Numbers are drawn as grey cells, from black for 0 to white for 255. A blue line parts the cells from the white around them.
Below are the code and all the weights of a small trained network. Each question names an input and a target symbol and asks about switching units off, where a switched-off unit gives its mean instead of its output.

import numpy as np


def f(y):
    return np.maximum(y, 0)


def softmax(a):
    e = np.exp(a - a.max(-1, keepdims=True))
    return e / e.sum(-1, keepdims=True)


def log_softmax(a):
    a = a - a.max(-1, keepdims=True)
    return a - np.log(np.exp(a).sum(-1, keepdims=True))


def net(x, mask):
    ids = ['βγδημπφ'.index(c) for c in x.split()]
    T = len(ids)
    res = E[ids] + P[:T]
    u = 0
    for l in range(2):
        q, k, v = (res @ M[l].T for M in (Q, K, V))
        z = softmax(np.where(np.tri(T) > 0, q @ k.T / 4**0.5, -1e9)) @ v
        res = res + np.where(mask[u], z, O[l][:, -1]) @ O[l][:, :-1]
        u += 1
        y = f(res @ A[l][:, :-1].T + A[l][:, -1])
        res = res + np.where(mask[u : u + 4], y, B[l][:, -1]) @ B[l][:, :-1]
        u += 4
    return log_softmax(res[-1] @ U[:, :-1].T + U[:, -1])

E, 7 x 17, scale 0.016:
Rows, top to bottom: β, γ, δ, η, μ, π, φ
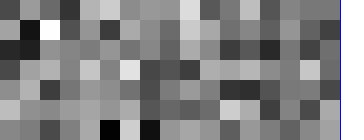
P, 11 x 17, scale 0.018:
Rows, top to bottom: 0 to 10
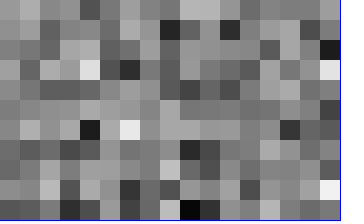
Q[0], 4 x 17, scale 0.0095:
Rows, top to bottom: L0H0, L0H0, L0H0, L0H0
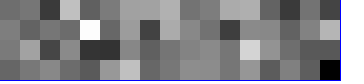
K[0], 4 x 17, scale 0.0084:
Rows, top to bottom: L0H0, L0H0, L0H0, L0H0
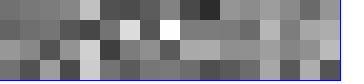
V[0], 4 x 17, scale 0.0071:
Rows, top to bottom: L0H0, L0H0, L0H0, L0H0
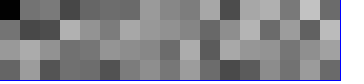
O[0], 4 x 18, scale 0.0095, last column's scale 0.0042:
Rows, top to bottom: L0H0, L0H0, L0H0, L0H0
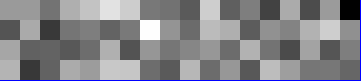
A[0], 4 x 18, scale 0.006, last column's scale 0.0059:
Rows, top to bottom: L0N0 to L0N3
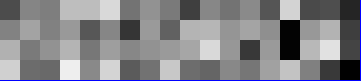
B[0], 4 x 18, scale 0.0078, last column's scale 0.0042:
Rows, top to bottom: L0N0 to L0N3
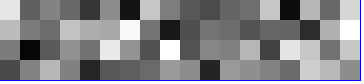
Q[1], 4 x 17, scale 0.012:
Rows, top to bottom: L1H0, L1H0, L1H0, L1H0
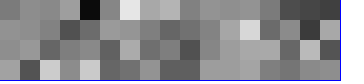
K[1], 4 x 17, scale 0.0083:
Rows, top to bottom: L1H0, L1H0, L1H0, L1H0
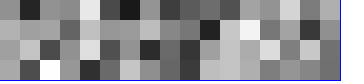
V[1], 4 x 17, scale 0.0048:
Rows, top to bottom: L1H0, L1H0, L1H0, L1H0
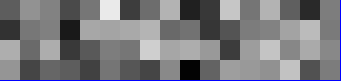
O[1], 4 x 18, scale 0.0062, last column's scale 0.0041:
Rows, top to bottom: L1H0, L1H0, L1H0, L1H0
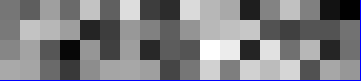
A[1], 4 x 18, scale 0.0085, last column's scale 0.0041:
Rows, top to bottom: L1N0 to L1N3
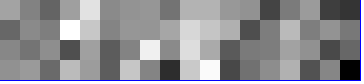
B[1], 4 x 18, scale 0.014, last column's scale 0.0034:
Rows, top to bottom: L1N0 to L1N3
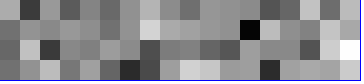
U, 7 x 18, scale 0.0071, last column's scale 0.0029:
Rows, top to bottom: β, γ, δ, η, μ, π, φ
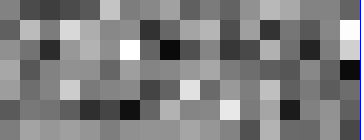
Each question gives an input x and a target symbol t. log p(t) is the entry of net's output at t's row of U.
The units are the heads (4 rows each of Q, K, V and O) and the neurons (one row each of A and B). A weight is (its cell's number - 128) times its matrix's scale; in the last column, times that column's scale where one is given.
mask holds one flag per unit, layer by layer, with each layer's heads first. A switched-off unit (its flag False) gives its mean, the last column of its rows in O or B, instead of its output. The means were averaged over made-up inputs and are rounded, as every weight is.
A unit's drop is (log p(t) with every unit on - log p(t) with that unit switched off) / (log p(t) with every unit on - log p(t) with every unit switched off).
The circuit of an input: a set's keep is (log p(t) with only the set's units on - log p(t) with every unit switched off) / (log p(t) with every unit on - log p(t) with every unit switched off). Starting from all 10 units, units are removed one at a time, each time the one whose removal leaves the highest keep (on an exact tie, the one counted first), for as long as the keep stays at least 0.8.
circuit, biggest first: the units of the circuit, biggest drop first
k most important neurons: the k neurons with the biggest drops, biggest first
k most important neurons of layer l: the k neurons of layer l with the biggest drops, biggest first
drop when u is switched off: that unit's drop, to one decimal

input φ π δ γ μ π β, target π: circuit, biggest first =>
[L1H0]
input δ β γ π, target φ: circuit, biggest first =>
[L1N1 L0H0]
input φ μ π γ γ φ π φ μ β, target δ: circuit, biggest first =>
[L0N1 L1H0 L0H0]
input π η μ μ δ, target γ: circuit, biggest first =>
[L1H0 L1N3]
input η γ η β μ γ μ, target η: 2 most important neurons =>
[L1N0 L0N2]
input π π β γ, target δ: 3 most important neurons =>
[L0N1 L1N2 L1N3]
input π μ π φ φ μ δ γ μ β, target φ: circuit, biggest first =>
[L0H0 L1N1 L0N0]
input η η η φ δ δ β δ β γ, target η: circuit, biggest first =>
[L0H0 L1H0 L1N0]
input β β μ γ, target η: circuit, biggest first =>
[L0H0 L1N0]
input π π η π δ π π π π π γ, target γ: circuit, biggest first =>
[L0H0 L1H0 L1N3]
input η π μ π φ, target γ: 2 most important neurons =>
[L1N3 L0N0]
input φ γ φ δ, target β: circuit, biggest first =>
[L1H0 L0N2 L0H0]
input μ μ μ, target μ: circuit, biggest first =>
[L0H0 L0N3]
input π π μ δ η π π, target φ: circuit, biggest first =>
[L0H0 L1N1]
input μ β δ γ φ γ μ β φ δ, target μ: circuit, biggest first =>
[L0H0]
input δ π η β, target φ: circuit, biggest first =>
[L0H0 L1N1]
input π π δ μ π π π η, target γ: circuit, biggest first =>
[L1H0 L1N3]
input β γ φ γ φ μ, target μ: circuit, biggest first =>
[L0H0 L0N3 L1H0 L0N0]
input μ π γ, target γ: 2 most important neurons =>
[L1N2 L0N0]
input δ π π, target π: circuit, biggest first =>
[L0H0]
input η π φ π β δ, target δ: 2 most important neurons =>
[L0N0 L1N2]
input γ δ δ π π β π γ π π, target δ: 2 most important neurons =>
[L0N1 L1N3]
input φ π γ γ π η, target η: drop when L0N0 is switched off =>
0.3
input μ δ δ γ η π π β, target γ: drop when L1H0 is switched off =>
1.2
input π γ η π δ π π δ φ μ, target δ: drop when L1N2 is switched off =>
0.0
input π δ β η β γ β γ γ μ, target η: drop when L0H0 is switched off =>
0.7
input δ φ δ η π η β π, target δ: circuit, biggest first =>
[L1H0]
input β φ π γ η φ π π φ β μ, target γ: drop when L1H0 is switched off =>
0.9
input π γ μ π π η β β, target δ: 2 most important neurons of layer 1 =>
[L1N2 L1N3]
